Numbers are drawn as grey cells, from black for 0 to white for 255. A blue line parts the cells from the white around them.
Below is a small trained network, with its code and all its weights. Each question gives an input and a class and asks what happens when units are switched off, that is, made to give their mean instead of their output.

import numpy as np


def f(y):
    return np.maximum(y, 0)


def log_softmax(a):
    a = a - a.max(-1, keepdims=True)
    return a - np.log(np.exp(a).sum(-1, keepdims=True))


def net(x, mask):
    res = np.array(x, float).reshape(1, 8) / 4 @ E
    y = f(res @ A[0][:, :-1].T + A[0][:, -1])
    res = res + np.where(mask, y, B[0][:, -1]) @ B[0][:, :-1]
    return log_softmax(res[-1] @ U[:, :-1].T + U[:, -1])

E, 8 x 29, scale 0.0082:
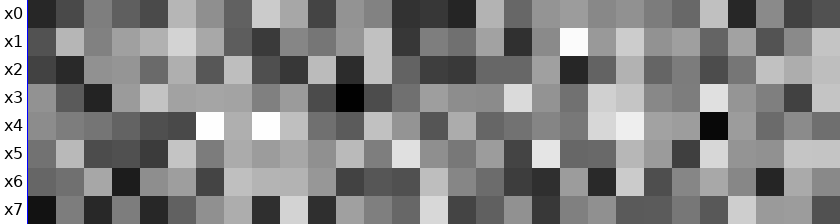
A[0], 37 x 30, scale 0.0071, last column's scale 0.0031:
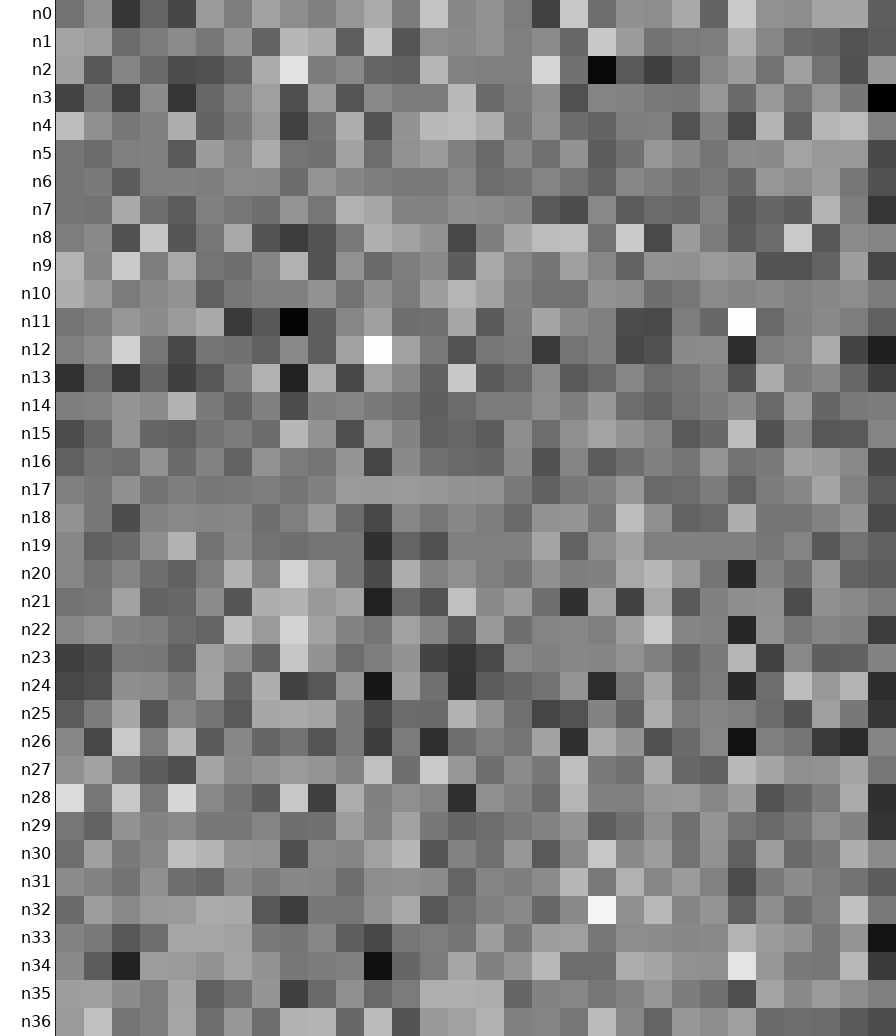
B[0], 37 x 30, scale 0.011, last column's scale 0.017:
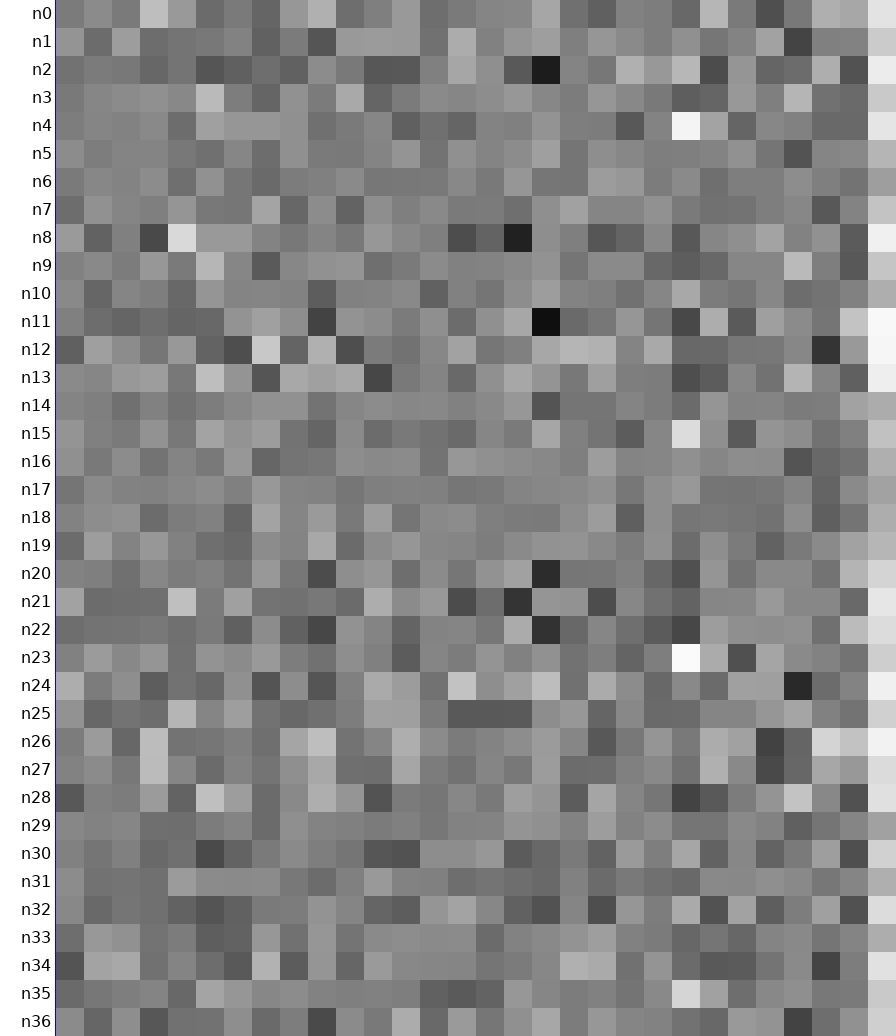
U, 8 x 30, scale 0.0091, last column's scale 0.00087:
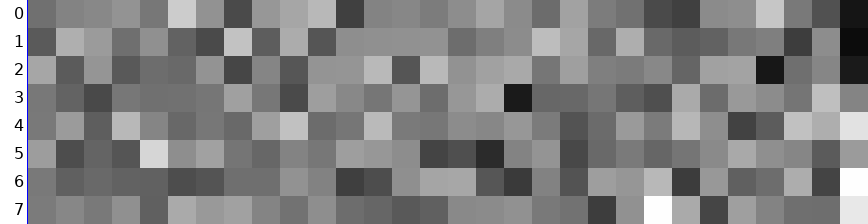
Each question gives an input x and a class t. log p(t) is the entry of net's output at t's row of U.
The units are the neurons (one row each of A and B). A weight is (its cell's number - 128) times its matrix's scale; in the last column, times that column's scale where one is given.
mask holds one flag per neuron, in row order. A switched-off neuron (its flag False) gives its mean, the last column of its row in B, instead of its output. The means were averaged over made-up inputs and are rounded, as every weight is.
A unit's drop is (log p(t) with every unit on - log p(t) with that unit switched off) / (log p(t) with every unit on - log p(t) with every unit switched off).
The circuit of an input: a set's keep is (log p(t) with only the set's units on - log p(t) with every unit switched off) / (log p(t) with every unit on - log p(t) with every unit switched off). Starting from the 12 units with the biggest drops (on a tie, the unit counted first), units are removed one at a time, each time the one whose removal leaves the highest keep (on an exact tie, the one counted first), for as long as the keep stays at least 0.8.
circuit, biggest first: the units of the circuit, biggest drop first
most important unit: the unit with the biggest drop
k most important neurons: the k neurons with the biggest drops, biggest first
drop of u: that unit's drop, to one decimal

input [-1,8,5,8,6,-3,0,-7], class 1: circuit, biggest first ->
n34
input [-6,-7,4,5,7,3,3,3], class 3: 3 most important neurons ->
n20, n22, n32
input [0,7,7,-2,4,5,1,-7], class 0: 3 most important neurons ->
n28, n9, n2
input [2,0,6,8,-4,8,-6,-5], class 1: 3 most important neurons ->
n34, n26, n33
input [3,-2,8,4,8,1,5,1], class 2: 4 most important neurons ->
n24, n11, n16, n5
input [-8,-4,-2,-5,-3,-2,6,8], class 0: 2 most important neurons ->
n13, n3
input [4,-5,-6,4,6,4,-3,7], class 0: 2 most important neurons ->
n13, n24
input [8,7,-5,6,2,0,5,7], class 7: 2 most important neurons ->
n23, n15
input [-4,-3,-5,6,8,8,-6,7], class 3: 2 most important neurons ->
n22, n20
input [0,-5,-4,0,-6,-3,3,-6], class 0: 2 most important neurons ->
n28, n9
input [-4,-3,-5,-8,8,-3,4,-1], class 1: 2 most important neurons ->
n12, n11
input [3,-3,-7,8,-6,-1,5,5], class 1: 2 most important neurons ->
n34, n24
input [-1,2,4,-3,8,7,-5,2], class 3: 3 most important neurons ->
n22, n20, n26
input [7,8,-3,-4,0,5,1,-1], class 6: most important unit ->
n32
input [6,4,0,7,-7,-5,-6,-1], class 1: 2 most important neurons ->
n34, n19
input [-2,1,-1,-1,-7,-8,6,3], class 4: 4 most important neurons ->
n26, n22, n20, n19
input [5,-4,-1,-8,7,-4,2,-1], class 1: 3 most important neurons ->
n12, n11, n7
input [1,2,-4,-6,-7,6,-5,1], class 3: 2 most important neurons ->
n11, n34
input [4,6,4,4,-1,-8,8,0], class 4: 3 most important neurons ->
n26, n8, n19
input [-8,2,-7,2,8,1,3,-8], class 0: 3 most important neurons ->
n28, n9, n11
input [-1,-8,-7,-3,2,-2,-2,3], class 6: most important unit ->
n2
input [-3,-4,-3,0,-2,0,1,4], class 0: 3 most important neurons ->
n32, n13, n30
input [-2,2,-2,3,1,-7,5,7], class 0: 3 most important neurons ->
n13, n3, n0
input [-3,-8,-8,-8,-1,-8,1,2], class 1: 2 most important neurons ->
n12, n24
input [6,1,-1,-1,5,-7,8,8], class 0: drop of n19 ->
0.0
